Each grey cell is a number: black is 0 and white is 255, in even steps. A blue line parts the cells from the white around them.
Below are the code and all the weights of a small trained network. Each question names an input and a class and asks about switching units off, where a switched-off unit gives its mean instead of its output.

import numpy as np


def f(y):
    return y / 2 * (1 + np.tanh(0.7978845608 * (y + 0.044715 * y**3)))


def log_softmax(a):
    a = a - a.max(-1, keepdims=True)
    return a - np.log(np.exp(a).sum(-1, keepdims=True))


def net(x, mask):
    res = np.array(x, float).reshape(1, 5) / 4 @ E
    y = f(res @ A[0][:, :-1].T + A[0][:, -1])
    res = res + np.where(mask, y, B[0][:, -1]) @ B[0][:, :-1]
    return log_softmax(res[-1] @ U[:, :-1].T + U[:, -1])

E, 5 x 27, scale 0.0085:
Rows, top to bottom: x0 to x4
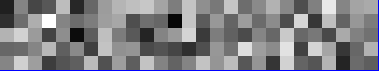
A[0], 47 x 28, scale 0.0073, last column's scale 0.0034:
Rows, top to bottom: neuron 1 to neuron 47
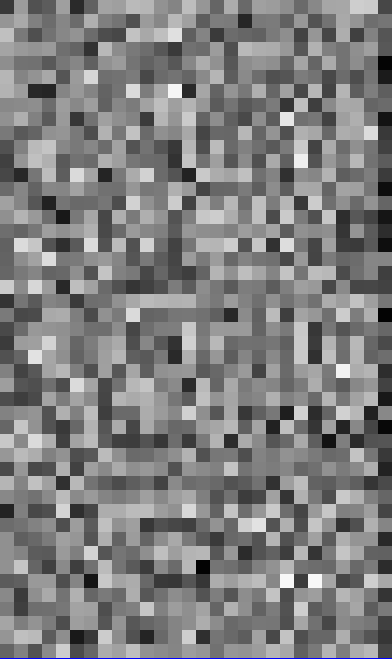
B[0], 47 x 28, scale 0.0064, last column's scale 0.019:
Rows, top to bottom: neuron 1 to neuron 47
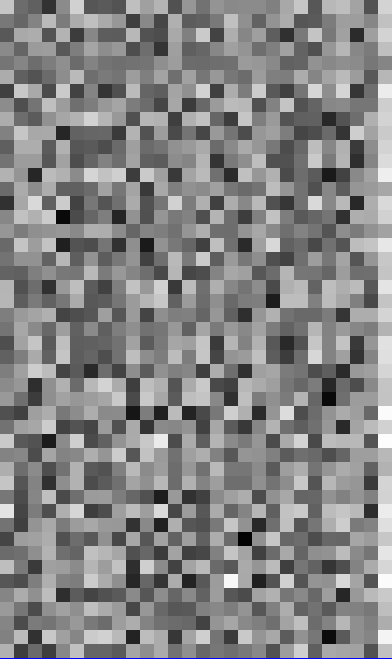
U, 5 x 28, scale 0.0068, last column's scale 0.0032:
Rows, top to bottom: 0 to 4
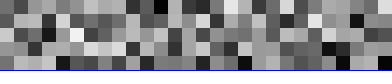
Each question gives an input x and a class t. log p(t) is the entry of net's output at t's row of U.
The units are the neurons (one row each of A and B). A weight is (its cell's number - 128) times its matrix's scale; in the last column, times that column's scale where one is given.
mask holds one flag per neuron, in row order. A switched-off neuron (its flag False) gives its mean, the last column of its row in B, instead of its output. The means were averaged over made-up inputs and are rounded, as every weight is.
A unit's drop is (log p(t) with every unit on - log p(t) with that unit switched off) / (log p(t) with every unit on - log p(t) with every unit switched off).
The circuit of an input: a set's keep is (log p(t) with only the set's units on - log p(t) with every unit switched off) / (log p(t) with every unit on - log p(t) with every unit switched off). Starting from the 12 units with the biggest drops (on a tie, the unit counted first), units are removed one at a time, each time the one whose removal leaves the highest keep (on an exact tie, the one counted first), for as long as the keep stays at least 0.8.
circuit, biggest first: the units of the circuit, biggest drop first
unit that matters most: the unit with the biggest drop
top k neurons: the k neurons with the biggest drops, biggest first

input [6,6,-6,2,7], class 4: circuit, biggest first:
neuron 18
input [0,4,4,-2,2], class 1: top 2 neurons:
neuron 13; neuron 25
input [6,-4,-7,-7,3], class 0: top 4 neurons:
neuron 30; neuron 40; neuron 46; neuron 8
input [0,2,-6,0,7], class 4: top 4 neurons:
neuron 18; neuron 16; neuron 31; neuron 46
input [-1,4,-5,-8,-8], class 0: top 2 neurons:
neuron 30; neuron 40
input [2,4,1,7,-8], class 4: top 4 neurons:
neuron 10; neuron 23; neuron 27; neuron 43
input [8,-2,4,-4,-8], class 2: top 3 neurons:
neuron 37; neuron 1; neuron 22
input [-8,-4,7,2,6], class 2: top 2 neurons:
neuron 32; neuron 21
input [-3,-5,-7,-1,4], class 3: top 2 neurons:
neuron 13; neuron 28
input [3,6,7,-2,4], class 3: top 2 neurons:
neuron 46; neuron 41
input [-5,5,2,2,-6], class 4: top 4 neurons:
neuron 43; neuron 10; neuron 7; neuron 23
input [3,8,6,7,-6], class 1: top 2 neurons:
neuron 26; neuron 12
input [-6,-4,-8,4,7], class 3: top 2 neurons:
neuron 13; neuron 28
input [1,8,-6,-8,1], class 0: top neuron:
neuron 30
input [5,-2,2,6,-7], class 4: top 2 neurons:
neuron 10; neuron 27
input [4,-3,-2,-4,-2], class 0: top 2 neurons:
neuron 32; neuron 21
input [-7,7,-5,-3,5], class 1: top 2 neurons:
neuron 25; neuron 11
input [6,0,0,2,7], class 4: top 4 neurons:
neuron 18; neuron 16; neuron 31; neuron 32
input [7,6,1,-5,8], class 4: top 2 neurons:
neuron 18; neuron 31
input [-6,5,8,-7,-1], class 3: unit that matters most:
neuron 46
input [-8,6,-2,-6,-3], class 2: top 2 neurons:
neuron 32; neuron 21
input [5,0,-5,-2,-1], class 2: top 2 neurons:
neuron 37; neuron 46
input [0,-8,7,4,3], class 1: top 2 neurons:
neuron 15; neuron 7
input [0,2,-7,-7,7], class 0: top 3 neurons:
neuron 30; neuron 40; neuron 46
